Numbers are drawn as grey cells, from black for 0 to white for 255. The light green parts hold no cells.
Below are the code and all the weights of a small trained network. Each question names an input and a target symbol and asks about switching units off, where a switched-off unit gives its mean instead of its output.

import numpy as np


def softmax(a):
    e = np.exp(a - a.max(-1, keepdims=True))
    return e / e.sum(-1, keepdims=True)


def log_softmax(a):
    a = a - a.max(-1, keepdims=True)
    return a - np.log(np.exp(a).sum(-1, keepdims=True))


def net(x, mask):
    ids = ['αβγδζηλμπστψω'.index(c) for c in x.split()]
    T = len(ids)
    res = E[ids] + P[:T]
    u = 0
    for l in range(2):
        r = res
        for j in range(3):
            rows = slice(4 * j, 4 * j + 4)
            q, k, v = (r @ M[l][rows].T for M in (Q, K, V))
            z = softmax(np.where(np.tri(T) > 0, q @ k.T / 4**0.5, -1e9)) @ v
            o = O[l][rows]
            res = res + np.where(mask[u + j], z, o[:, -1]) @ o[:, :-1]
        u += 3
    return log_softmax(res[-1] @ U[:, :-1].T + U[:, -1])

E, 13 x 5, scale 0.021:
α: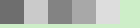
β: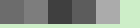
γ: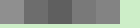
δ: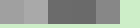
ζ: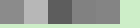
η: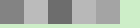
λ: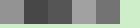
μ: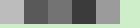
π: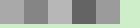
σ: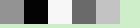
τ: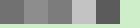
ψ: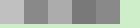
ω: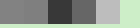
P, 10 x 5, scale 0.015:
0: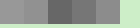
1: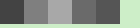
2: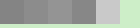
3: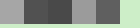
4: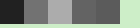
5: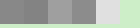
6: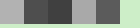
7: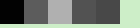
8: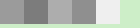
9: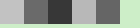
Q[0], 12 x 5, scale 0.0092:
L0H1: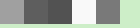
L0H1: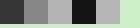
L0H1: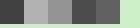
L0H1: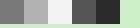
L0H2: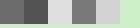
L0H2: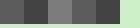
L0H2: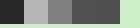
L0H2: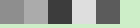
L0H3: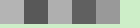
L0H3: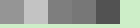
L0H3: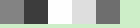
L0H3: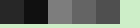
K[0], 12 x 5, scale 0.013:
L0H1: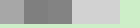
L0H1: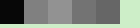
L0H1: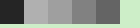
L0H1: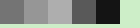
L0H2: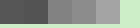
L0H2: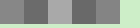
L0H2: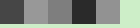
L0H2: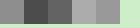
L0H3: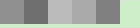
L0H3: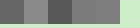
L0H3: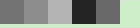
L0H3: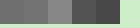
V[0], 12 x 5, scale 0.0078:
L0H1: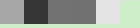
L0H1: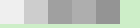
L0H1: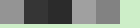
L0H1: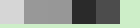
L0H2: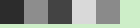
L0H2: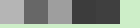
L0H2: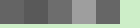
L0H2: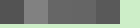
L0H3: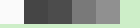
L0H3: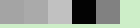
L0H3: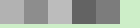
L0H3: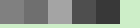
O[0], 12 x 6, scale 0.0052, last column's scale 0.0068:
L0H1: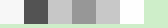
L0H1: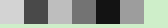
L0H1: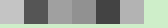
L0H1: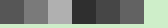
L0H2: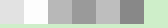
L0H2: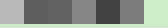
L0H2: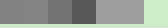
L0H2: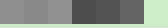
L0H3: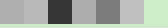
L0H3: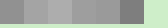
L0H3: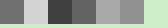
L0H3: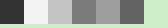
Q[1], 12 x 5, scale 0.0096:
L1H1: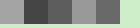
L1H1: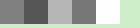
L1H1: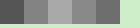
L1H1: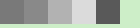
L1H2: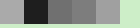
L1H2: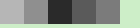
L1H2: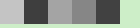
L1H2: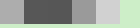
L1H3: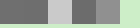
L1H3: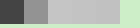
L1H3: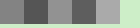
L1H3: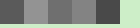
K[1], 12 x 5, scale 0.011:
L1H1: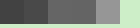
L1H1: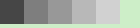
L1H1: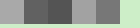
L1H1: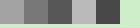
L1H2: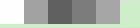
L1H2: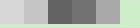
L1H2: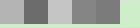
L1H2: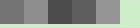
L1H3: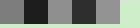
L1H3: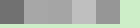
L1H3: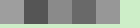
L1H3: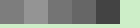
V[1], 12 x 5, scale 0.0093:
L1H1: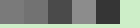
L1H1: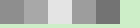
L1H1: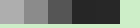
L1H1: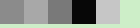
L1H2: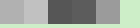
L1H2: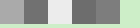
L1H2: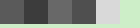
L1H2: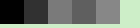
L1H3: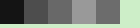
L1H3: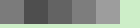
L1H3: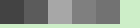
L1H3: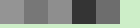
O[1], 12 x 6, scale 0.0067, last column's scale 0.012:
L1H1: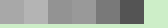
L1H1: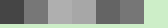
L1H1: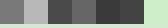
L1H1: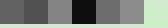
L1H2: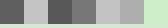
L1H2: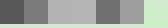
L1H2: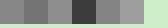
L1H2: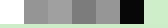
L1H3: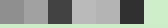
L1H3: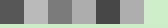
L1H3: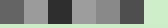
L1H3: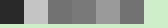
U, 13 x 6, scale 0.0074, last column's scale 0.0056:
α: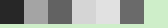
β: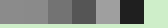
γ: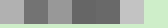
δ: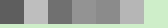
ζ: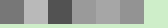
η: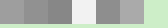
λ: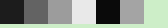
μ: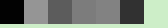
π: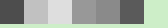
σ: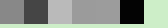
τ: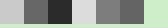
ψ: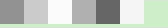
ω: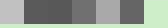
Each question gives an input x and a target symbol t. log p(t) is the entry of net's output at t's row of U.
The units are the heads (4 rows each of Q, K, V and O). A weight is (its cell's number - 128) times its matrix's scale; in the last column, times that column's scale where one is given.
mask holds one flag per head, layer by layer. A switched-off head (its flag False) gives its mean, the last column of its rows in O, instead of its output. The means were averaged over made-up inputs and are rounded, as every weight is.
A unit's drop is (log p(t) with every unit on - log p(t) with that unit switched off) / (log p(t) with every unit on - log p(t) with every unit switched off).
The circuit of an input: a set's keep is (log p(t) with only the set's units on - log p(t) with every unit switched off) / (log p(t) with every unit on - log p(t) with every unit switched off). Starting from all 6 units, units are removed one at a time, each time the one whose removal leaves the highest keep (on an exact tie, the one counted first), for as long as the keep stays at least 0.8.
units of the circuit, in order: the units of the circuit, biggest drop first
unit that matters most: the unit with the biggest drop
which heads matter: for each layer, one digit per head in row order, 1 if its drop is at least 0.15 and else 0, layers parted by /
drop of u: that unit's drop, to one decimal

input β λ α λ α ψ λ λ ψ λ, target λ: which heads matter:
000 / 010
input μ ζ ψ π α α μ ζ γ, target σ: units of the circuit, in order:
L1H1, L0H2
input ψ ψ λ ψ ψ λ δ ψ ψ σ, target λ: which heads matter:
010 / 011
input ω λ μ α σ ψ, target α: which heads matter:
000 / 001
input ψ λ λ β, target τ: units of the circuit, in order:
L1H1, L0H1, L0H3
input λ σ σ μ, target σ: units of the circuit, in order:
L1H1, L0H1
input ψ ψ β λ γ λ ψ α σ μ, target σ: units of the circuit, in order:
L1H1, L0H1, L1H2
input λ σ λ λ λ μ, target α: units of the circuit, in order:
L1H3, L0H2, L1H1
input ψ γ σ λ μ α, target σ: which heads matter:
100 / 101
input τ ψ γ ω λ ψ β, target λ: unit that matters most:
L0H3
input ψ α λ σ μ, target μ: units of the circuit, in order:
L1H3, L0H1
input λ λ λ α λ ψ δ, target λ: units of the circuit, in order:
L1H2, L0H3
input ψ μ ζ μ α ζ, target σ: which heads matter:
011 / 100
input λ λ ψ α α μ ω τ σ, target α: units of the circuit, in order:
L0H1, L1H3
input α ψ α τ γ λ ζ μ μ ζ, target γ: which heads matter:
101 / 101
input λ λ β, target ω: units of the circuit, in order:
L1H1, L1H2
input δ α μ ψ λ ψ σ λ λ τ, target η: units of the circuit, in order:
L0H2, L1H1
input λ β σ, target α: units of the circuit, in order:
L1H3, L0H1
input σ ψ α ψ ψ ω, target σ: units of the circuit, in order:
L1H1, L0H2, L1H3
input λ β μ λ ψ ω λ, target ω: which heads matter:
100 / 110
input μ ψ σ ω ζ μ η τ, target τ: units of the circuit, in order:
L1H2, L1H3, L0H1
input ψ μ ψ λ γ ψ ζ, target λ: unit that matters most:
L1H2
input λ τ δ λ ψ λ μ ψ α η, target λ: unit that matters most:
L1H2
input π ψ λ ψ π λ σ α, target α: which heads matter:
100 / 101
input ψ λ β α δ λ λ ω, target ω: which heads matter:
100 / 010
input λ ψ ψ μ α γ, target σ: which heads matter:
110 / 100
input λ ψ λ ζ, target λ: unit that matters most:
L1H1
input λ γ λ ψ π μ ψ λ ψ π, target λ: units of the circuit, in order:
L1H2, L0H1
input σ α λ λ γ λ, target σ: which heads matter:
100 / 100
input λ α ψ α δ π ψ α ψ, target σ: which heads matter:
110 / 101
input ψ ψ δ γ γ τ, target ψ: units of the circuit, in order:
L1H2, L0H3, L0H1
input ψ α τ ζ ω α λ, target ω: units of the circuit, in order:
L1H1, L0H1
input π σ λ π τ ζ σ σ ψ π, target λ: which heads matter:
000 / 010
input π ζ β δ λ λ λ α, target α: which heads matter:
110 / 101
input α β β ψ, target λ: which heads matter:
100 / 010
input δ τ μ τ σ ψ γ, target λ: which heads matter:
001 / 010
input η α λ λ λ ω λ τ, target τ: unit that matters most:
L1H2
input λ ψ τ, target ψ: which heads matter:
111 / 010
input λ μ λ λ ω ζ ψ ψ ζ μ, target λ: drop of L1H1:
0.1
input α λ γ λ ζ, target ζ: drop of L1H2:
0.4
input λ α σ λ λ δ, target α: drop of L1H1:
0.2
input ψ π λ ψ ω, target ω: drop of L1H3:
0.0
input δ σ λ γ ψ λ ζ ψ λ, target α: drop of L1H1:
0.1
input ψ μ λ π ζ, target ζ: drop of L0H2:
0.2
